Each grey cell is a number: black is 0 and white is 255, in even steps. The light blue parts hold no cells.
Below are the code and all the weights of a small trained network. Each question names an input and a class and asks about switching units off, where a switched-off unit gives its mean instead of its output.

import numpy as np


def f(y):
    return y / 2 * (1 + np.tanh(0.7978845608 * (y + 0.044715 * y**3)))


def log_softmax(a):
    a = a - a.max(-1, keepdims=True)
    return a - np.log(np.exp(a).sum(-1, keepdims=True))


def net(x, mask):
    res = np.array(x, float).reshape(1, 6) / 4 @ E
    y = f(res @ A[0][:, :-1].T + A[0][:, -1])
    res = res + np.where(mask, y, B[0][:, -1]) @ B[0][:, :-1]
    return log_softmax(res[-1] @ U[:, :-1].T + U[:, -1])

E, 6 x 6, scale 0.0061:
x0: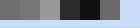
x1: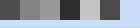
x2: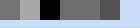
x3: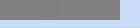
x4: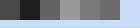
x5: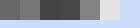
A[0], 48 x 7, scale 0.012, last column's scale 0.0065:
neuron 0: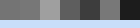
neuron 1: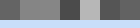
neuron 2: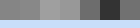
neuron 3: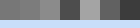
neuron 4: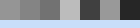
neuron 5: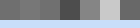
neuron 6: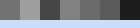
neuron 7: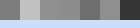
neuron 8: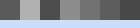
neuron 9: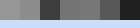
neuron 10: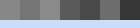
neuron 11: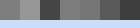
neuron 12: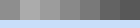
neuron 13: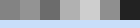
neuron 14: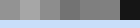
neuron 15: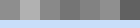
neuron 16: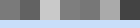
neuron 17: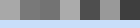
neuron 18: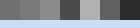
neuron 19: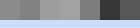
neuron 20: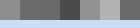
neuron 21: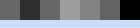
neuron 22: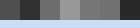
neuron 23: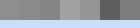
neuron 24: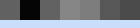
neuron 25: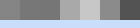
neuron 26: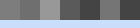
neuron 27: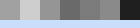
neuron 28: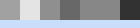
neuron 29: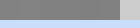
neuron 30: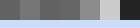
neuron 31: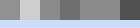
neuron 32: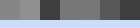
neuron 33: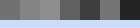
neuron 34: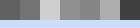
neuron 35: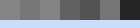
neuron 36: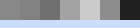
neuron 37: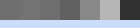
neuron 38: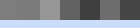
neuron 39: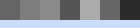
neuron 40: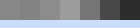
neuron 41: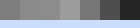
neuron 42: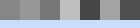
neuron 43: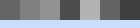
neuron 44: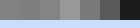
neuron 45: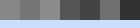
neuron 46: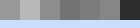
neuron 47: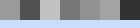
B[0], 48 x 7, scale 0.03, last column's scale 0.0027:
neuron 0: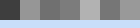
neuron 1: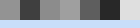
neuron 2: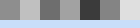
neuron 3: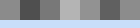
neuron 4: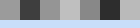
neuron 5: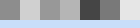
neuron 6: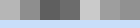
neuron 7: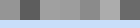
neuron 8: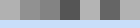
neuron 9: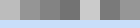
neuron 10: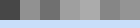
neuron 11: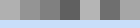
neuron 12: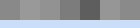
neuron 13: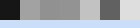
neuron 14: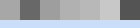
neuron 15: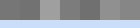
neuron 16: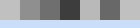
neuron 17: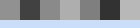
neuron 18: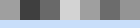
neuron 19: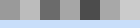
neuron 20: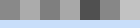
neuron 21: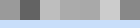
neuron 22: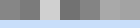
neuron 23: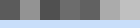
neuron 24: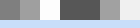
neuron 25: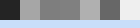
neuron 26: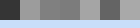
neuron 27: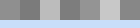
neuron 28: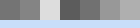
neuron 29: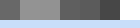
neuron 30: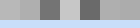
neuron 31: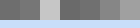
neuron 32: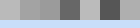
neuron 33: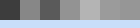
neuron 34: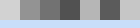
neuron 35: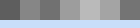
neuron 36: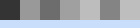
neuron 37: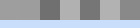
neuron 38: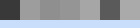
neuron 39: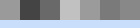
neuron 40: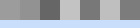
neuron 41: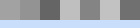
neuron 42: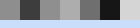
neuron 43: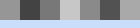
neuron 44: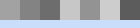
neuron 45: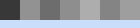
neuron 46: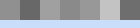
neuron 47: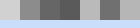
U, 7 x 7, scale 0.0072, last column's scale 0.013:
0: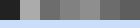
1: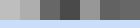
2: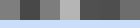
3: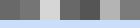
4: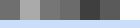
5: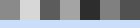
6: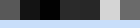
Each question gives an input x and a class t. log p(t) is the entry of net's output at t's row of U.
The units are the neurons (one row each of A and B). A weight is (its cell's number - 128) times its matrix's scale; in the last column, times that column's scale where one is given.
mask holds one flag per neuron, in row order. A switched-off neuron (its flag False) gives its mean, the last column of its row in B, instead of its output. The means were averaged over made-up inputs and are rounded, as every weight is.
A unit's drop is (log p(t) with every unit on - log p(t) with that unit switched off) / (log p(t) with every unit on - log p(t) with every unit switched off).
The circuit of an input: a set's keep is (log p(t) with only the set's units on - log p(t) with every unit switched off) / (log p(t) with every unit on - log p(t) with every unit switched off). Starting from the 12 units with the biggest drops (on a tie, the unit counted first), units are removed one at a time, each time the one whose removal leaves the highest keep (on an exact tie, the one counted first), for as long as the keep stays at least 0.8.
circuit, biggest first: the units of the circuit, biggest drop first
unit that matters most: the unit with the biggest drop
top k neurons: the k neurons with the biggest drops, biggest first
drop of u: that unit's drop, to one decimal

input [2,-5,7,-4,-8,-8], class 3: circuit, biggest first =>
(neuron 28; neuron 27)
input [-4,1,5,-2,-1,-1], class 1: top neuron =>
(neuron 8)
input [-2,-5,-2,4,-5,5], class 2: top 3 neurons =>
(neuron 42; neuron 24; neuron 17)
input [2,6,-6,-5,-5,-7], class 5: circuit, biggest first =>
(neuron 2; neuron 19)
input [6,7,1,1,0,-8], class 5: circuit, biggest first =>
(neuron 2; neuron 19)
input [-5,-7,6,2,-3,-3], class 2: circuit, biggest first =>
(neuron 42; neuron 4)
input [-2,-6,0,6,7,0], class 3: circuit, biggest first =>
(neuron 24; neuron 22)
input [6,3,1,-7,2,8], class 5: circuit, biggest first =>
(neuron 5; neuron 30)
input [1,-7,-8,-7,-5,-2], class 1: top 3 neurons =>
(neuron 16; neuron 34; neuron 47)
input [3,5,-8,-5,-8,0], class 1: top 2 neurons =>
(neuron 34; neuron 16)
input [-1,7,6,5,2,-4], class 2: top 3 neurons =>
(neuron 1; neuron 43; neuron 18)
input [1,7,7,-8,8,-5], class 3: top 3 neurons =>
(neuron 24; neuron 22; neuron 21)
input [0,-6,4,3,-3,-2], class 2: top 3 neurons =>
(neuron 42; neuron 4; neuron 17)
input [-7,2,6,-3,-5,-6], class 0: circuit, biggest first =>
(neuron 13)
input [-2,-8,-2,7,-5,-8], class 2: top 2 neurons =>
(neuron 42; neuron 4)
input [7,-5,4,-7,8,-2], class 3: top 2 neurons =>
(neuron 24; neuron 22)
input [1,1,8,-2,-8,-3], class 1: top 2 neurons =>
(neuron 8; neuron 32)
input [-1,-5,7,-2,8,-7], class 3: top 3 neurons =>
(neuron 24; neuron 21; neuron 22)
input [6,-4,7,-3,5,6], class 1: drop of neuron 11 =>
0.2
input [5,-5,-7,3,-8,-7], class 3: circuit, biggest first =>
(neuron 27)
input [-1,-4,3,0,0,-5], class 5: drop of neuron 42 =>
-0.1
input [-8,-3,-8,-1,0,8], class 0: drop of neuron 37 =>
-0.1
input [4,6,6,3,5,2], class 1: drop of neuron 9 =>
0.2
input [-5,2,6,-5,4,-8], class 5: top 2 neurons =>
(neuron 19; neuron 2)
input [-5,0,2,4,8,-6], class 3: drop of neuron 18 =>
0.0
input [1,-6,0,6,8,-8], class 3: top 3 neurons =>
(neuron 24; neuron 22; neuron 21)
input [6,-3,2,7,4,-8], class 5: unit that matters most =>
neuron 2
